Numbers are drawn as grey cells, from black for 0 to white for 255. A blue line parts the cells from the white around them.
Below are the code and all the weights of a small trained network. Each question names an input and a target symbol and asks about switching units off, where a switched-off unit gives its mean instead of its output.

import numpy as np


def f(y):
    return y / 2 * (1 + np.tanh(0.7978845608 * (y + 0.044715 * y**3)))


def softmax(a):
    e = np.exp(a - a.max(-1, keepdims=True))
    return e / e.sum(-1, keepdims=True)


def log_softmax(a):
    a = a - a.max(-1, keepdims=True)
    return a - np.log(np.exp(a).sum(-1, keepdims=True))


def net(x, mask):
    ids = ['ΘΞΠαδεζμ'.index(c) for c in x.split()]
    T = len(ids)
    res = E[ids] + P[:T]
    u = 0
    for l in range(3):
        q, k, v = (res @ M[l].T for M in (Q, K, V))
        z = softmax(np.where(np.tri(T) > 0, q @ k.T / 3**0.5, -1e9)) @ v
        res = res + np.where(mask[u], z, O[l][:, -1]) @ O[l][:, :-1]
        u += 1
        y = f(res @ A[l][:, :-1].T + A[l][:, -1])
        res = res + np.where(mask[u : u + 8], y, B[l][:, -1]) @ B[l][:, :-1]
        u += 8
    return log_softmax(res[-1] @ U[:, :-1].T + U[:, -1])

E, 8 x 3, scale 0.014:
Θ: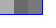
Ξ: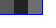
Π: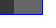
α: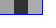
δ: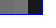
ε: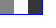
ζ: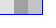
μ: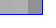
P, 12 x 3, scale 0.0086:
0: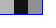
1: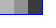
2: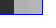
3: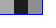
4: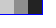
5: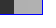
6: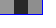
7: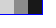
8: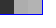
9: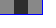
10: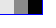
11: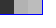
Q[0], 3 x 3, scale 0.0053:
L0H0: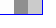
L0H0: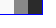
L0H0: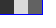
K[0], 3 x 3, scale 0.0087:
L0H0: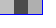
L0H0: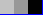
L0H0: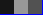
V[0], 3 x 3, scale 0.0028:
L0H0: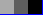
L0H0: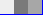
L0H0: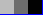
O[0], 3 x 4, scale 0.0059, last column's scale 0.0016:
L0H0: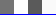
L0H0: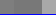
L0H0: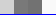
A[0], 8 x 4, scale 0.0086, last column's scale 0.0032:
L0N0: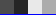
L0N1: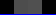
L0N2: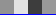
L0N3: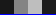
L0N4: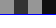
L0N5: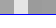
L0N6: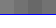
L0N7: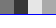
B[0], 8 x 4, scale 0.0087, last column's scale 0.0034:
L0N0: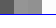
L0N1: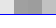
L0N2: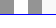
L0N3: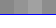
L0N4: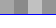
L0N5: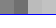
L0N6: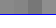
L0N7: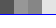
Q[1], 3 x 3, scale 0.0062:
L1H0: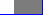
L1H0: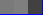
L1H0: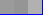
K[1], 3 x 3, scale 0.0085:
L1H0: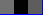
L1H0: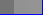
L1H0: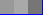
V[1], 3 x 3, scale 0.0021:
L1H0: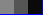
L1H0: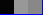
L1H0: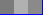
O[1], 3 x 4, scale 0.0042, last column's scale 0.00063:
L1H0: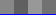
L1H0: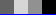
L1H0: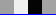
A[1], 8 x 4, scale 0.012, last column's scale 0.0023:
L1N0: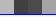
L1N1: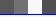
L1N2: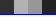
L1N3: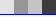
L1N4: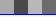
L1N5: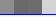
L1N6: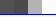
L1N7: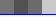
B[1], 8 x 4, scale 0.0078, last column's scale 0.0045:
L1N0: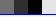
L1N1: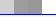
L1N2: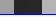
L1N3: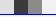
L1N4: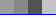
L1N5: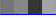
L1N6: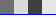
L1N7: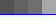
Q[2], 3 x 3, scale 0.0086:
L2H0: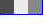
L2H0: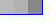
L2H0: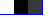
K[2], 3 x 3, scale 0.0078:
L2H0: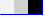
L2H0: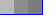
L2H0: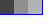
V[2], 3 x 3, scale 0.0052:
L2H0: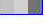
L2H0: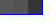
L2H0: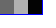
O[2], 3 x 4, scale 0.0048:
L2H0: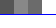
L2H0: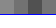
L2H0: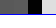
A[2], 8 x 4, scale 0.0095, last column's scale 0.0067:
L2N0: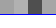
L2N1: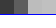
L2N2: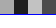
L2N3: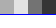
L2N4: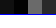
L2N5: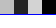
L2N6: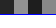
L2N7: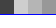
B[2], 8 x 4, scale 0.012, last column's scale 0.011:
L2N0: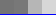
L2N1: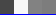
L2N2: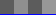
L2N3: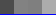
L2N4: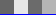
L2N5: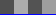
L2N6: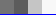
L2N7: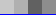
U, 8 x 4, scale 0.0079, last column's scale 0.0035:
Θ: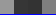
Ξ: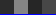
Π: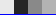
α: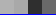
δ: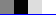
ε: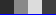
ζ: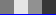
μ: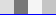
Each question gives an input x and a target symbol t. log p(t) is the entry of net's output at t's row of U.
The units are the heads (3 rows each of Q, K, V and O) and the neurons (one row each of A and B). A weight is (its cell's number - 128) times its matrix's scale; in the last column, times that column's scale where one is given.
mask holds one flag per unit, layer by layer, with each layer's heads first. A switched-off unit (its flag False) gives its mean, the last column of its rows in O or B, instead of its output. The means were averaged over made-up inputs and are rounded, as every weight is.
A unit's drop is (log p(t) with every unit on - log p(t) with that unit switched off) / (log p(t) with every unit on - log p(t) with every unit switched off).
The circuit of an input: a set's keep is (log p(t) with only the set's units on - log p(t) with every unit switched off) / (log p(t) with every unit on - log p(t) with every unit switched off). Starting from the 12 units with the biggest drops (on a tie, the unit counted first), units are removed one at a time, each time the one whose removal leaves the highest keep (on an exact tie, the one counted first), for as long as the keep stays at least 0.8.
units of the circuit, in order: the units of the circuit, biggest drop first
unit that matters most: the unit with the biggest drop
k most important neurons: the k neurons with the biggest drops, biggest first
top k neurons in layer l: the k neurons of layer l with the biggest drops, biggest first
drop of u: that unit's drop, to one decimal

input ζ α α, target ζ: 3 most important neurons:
[L1N3, L2N6, L1N0]
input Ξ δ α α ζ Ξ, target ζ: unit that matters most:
L1N0
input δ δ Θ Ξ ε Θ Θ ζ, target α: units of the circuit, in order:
[L1N3, L2N5, L2N6]
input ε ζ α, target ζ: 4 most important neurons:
[L1N3, L1N0, L2N6, L1N6]
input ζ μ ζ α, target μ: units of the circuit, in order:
[L0N4, L1N1, L2H0]
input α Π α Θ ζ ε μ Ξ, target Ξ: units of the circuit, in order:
[L2N4, L1N0, L0N2, L1N1]
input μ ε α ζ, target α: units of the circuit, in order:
[L2N5, L1N3, L2N6]
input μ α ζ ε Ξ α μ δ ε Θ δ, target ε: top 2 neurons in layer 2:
[L2N6, L2N0]
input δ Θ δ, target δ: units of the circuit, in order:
[L2N4, L2N6]
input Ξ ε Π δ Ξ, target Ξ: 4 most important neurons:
[L2N4, L1N0, L0N2, L1N1]
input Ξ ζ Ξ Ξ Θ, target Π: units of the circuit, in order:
[L2N4, L0N7, L1N3]
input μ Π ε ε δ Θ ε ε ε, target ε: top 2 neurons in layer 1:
[L1N2, L1N1]
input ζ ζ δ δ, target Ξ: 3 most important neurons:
[L2N4, L1N0, L0N2]
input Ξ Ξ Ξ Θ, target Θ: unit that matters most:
L0N2
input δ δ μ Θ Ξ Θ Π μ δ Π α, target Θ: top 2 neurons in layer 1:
[L1N0, L1N6]
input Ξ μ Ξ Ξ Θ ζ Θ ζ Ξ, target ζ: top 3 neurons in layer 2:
[L2N6, L2N1, L2N7]
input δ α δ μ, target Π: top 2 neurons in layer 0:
[L0N2, L0N0]
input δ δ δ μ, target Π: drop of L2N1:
0.1
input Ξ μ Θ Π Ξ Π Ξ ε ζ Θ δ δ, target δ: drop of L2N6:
0.4
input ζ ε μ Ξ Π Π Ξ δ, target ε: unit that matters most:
L0N2
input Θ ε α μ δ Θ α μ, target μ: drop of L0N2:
0.4
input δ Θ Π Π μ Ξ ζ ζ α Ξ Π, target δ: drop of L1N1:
0.1
